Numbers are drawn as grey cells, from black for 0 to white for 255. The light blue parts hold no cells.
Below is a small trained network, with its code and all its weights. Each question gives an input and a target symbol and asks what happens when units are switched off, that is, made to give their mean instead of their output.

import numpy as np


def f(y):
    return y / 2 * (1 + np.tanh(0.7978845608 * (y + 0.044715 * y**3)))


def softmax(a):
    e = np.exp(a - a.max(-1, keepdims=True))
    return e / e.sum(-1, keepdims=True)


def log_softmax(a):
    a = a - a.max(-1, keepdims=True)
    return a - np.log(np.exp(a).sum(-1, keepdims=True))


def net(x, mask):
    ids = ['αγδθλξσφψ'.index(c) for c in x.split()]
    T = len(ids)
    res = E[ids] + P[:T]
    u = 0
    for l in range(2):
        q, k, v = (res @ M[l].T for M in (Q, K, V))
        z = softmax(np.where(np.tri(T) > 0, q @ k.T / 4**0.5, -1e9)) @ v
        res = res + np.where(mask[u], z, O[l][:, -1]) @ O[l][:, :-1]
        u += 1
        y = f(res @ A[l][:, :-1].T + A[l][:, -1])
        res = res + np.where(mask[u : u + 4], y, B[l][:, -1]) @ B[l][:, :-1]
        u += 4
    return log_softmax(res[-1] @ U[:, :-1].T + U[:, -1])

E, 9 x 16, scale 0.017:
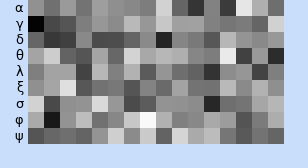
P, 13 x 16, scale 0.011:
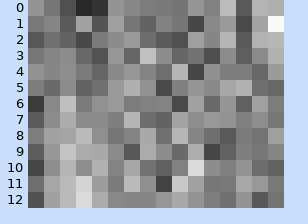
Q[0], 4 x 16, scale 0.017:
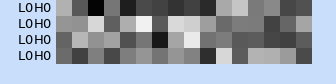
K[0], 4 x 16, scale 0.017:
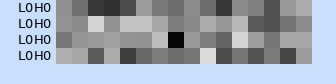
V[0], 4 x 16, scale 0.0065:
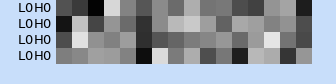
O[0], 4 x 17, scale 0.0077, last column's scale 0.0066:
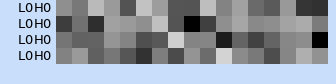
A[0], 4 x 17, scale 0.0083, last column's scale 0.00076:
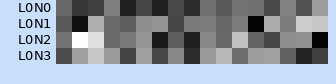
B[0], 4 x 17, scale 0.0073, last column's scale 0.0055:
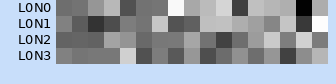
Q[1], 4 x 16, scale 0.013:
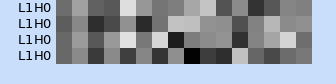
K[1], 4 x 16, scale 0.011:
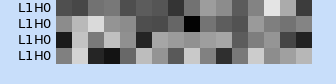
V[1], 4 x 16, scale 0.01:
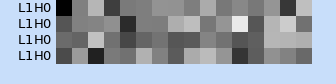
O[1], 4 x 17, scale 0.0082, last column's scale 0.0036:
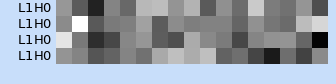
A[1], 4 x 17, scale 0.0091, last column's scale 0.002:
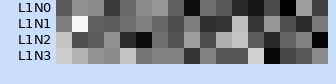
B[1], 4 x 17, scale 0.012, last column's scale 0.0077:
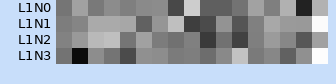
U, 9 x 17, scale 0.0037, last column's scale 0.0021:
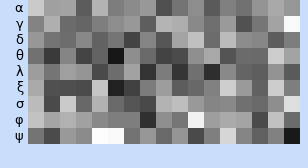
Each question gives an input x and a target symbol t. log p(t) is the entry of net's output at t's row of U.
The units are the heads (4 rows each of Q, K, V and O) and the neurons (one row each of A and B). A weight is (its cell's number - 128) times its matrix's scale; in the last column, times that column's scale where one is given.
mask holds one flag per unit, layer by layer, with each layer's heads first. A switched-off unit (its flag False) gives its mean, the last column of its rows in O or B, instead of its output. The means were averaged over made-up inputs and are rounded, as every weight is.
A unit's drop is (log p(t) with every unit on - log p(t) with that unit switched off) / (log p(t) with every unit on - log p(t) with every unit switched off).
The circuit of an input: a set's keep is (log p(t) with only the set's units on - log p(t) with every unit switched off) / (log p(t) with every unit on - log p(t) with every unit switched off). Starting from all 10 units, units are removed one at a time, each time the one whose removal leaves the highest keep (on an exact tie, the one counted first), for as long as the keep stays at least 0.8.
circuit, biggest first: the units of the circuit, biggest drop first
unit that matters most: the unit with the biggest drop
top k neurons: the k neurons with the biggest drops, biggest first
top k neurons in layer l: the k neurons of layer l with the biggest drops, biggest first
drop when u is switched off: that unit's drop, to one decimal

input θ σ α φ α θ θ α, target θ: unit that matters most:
L0H0
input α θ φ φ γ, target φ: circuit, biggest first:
[L0H0 L1H0]
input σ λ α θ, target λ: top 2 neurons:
[L1N2 L0N0]
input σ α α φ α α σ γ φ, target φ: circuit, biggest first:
[L1H0 L0H0]
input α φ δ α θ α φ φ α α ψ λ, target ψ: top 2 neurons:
[L1N0 L1N3]
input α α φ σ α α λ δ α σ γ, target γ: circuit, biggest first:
[L0N0 L1H0 L0H0]
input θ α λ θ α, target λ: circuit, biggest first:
[L0H0 L1N2 L1H0]
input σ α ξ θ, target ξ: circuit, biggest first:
[L0H0 L1H0]
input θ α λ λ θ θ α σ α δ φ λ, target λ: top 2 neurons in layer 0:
[L0N0 L0N1]
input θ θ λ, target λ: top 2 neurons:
[L1N2 L0N0]
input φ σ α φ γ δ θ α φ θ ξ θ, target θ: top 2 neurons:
[L1N3 L0N0]
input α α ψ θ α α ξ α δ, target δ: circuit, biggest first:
[L0N0 L0H0]
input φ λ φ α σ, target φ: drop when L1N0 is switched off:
0.0
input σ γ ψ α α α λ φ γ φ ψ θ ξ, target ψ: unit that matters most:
L0H0
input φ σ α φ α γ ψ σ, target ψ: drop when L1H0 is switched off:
0.2
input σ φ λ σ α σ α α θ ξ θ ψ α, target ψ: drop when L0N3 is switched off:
0.1
